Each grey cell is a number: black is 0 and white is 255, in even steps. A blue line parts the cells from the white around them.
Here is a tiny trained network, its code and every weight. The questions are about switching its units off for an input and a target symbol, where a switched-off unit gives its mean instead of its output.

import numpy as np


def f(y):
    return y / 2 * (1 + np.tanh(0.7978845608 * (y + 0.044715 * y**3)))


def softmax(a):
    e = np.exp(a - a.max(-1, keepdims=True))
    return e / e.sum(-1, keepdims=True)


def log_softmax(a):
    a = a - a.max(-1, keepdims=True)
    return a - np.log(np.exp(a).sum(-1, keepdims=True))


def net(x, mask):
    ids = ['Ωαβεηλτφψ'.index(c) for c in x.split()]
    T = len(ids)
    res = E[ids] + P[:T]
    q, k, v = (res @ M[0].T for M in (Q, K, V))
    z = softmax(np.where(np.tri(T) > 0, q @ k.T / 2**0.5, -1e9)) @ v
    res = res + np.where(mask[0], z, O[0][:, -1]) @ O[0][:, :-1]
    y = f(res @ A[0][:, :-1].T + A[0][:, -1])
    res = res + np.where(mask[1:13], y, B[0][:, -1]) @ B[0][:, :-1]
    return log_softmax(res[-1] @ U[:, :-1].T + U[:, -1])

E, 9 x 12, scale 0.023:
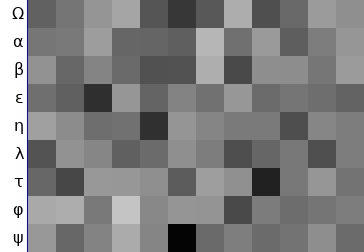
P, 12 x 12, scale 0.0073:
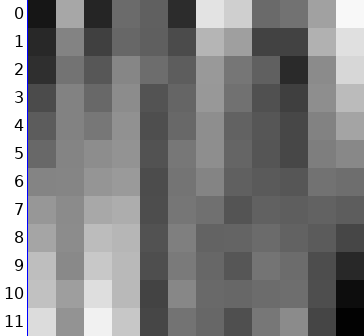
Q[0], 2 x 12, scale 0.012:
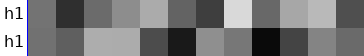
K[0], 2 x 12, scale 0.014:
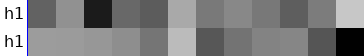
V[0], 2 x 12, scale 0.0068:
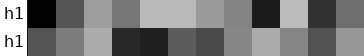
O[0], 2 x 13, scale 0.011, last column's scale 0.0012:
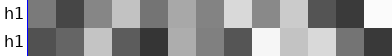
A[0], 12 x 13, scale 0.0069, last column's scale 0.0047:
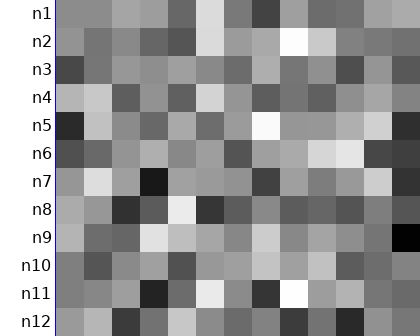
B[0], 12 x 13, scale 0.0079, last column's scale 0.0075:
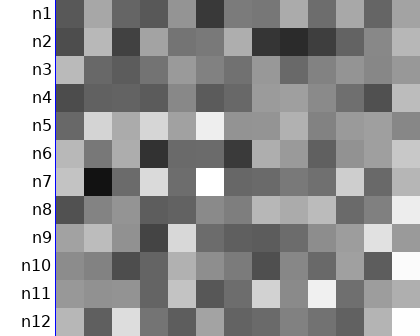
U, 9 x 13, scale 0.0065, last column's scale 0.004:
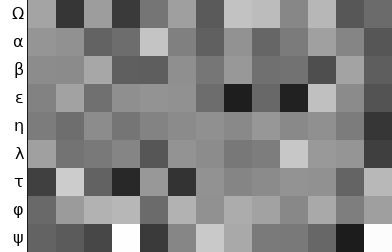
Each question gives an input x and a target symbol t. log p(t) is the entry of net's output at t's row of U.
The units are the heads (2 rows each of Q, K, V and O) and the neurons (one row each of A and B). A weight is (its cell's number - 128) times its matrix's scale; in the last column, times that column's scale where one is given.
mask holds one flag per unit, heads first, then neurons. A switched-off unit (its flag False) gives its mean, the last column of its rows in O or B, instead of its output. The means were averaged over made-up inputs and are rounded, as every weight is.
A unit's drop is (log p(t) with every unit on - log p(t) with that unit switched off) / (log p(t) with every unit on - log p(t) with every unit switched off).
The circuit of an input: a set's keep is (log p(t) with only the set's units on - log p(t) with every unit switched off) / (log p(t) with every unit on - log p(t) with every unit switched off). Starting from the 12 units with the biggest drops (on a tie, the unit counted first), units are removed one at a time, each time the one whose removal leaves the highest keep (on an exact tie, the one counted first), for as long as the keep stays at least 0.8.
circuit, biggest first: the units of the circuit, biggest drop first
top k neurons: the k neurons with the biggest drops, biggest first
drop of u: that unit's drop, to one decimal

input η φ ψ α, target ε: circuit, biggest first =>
h1, n7
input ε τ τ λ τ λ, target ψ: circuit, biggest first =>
h1
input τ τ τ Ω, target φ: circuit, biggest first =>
h1, n5
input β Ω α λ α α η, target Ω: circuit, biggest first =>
h1, n7, n11
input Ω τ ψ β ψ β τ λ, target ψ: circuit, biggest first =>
h1, n6
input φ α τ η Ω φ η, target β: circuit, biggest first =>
h1, n12, n8
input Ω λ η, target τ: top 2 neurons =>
n11, n2
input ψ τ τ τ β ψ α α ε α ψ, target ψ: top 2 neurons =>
n6, n12
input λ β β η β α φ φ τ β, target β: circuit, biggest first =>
h1, n12, n10
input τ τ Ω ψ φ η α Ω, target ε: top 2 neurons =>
n8, n11
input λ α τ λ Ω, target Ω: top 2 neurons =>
n6, n10
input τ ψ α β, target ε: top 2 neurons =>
n7, n8
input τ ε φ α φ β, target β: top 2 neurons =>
n12, n8
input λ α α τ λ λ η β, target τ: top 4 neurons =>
n11, n1, n12, n2
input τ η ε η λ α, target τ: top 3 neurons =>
n2, n11, n7
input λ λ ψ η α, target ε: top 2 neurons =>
n7, n8
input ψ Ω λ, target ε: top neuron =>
n7
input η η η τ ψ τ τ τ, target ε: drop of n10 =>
-0.1
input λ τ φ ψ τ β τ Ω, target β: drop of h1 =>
1.6
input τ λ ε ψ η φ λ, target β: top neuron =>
n12
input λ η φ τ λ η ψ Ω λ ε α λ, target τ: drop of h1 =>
0.6
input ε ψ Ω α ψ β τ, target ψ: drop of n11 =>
0.1
